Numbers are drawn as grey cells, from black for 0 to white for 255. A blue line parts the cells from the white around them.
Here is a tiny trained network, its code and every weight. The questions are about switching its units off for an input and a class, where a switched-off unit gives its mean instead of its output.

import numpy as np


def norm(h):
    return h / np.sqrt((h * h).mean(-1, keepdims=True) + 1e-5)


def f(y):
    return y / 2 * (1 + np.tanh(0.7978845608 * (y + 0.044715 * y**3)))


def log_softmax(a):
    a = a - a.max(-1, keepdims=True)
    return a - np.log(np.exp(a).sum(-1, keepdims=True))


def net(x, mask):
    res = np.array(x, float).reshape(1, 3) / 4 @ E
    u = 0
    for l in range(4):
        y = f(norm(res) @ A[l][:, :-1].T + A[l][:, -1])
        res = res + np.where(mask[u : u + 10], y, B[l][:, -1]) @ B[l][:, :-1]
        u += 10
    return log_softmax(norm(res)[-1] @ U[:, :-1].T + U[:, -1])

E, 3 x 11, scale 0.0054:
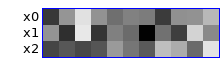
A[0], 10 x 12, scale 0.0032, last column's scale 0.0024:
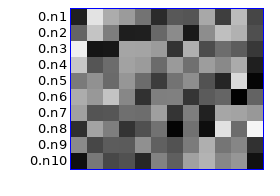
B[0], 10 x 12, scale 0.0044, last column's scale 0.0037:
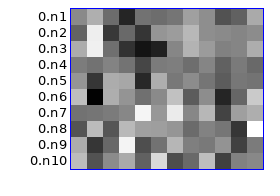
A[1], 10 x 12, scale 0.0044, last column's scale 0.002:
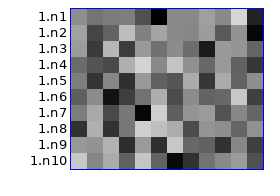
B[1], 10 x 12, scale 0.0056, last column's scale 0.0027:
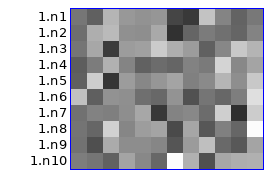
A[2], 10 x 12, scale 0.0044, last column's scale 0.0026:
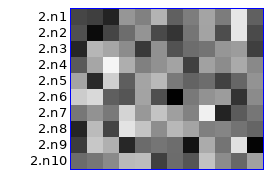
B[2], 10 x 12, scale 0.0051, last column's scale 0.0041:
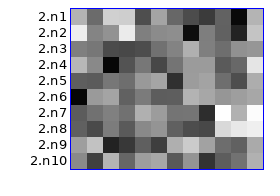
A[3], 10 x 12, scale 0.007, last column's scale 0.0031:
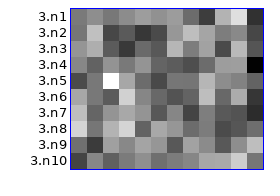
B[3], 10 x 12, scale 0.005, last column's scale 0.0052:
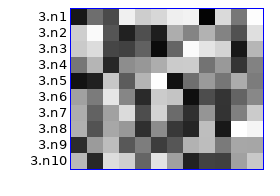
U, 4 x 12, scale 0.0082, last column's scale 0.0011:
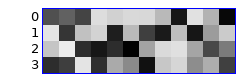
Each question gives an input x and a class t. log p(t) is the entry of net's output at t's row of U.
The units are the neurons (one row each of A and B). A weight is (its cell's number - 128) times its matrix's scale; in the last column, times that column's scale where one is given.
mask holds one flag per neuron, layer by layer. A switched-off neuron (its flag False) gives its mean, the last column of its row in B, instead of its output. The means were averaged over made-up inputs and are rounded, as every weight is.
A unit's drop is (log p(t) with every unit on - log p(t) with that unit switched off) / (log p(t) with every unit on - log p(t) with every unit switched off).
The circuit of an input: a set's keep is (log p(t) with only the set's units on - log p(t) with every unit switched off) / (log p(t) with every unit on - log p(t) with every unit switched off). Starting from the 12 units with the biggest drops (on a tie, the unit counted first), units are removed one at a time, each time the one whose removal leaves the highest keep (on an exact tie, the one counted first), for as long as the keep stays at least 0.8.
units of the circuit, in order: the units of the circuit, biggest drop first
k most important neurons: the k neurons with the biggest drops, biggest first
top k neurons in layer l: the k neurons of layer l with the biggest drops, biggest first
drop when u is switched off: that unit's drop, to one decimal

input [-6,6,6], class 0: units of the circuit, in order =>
(1.n5)
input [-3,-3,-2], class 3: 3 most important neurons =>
(2.n4; 1.n3; 1.n10)
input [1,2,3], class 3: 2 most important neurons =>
(0.n8; 1.n8)
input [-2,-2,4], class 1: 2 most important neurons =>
(0.n8; 2.n2)
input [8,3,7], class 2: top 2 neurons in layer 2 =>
(2.n9; 2.n3)
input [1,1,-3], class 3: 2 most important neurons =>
(2.n5; 2.n2)
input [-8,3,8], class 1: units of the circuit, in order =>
(2.n2; 1.n6)
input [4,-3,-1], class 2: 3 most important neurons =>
(0.n8; 2.n4; 0.n7)
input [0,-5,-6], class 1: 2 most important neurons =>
(0.n6; 1.n3)
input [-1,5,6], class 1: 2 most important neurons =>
(2.n1; 2.n2)
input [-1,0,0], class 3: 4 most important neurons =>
(1.n1; 3.n5; 1.n9; 2.n6)
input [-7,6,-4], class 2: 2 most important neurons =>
(0.n3; 2.n7)
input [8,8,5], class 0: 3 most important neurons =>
(1.n10; 0.n3; 1.n3)
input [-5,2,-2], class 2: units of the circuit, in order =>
(0.n3)
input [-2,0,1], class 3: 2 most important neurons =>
(1.n1; 3.n5)
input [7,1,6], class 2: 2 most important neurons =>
(2.n9; 0.n1)
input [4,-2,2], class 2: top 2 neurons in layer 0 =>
(0.n8; 0.n6)
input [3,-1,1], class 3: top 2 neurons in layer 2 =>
(2.n6; 2.n4)
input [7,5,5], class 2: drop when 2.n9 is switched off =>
1.2
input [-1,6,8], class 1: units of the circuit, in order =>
(2.n2)
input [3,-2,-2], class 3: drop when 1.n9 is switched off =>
1.1
